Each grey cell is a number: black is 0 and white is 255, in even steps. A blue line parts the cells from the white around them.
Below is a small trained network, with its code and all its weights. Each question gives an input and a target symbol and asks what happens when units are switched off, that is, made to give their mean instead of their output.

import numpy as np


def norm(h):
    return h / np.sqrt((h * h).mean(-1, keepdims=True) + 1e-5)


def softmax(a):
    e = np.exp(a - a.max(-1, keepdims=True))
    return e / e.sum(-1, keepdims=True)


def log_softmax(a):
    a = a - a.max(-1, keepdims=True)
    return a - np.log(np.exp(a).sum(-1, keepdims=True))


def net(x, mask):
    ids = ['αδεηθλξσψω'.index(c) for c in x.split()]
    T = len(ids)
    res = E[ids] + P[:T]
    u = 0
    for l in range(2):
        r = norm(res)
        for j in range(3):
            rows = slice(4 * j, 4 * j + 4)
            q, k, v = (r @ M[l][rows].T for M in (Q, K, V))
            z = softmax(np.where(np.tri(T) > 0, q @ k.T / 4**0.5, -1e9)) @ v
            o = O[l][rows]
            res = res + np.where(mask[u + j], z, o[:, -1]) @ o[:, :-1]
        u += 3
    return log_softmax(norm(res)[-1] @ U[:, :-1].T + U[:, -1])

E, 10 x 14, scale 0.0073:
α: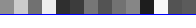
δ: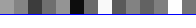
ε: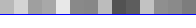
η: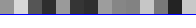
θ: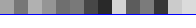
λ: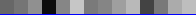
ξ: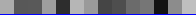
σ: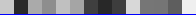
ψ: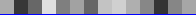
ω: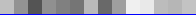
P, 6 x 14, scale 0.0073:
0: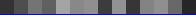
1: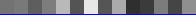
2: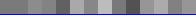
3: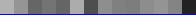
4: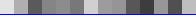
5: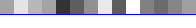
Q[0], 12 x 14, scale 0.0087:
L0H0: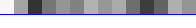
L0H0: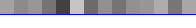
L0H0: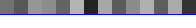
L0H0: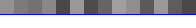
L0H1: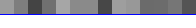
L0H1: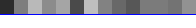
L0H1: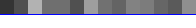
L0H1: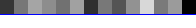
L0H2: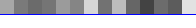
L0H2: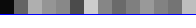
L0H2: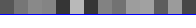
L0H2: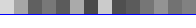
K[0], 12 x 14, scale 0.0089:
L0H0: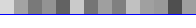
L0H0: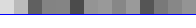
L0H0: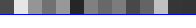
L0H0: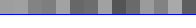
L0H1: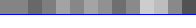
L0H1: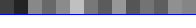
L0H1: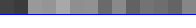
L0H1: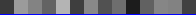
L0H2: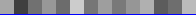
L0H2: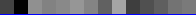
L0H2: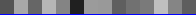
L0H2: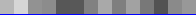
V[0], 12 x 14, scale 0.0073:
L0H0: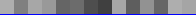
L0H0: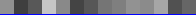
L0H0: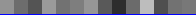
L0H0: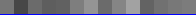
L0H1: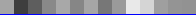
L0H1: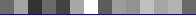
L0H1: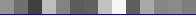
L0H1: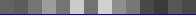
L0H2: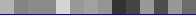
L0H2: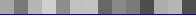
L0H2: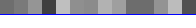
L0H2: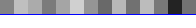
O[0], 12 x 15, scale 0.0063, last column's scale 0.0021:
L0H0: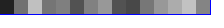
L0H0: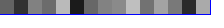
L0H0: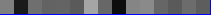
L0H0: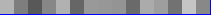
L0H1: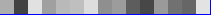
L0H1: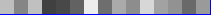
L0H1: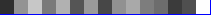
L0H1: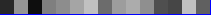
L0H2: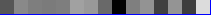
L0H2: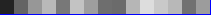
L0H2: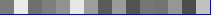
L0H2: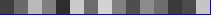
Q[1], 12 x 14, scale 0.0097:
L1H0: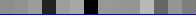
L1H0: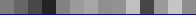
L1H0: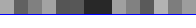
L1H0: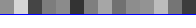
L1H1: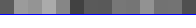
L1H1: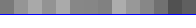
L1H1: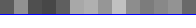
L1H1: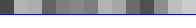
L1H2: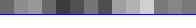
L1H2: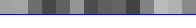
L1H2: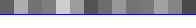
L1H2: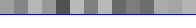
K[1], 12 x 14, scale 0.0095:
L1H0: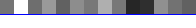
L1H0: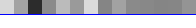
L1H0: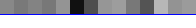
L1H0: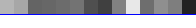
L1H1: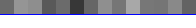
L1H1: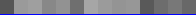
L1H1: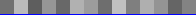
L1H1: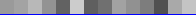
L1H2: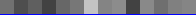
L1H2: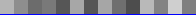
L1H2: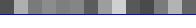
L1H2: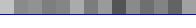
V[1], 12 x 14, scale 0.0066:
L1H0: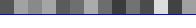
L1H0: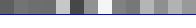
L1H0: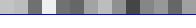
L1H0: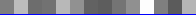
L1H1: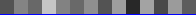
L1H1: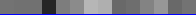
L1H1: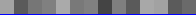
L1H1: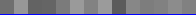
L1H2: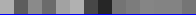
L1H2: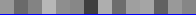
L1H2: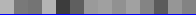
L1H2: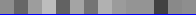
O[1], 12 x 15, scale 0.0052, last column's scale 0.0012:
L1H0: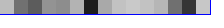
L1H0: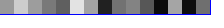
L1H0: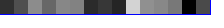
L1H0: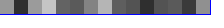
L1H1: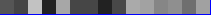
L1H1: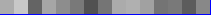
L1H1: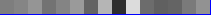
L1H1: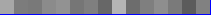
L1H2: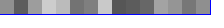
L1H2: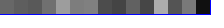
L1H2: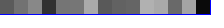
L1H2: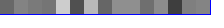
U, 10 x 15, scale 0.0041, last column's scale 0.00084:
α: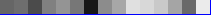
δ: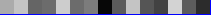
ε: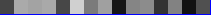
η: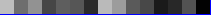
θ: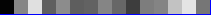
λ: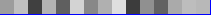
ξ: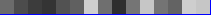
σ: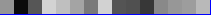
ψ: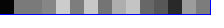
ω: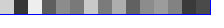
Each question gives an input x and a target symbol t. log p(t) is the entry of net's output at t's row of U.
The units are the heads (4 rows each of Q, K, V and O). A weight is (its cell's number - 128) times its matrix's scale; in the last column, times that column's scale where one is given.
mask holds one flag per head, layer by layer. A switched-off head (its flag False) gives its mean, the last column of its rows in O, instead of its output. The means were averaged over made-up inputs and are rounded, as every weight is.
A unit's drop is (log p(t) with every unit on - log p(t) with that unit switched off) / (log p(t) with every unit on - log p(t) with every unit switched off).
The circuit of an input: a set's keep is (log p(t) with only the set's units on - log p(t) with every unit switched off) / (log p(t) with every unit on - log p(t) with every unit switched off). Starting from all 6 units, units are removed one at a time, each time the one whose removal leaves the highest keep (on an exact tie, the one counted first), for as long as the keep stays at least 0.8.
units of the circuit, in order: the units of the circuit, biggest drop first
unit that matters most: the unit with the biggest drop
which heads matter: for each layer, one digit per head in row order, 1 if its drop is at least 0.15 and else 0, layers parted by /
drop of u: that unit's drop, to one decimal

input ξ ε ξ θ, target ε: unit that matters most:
L0H2
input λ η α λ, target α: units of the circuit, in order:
L0H1, L0H2
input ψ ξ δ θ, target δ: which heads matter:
001 / 000
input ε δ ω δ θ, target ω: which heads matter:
010 / 000
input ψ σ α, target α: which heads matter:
000 / 100
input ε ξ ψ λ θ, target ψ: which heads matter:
010 / 000
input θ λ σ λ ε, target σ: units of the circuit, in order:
L0H1, L0H0
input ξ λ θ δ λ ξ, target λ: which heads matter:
100 / 010
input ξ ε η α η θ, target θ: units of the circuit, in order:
L1H1, L0H1
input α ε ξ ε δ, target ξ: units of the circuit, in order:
L0H0, L0H1
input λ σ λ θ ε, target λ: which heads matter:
100 / 000
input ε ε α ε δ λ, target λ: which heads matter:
000 / 010
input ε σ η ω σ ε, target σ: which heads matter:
010 / 100
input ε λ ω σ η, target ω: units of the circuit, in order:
L0H1
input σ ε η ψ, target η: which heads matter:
001 / 000
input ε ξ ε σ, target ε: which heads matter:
001 / 000
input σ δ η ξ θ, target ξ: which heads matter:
010 / 000
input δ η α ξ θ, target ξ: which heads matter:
000 / 000
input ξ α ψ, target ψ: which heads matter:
010 / 000
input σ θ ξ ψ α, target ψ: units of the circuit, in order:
L0H1
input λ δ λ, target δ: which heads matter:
001 / 100
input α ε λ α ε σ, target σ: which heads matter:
010 / 010
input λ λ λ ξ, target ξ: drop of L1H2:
0.1
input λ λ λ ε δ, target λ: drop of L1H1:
0.0
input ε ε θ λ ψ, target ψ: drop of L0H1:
0.3
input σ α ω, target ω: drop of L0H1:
1.3
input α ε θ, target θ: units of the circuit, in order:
L1H0
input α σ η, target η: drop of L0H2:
1.0
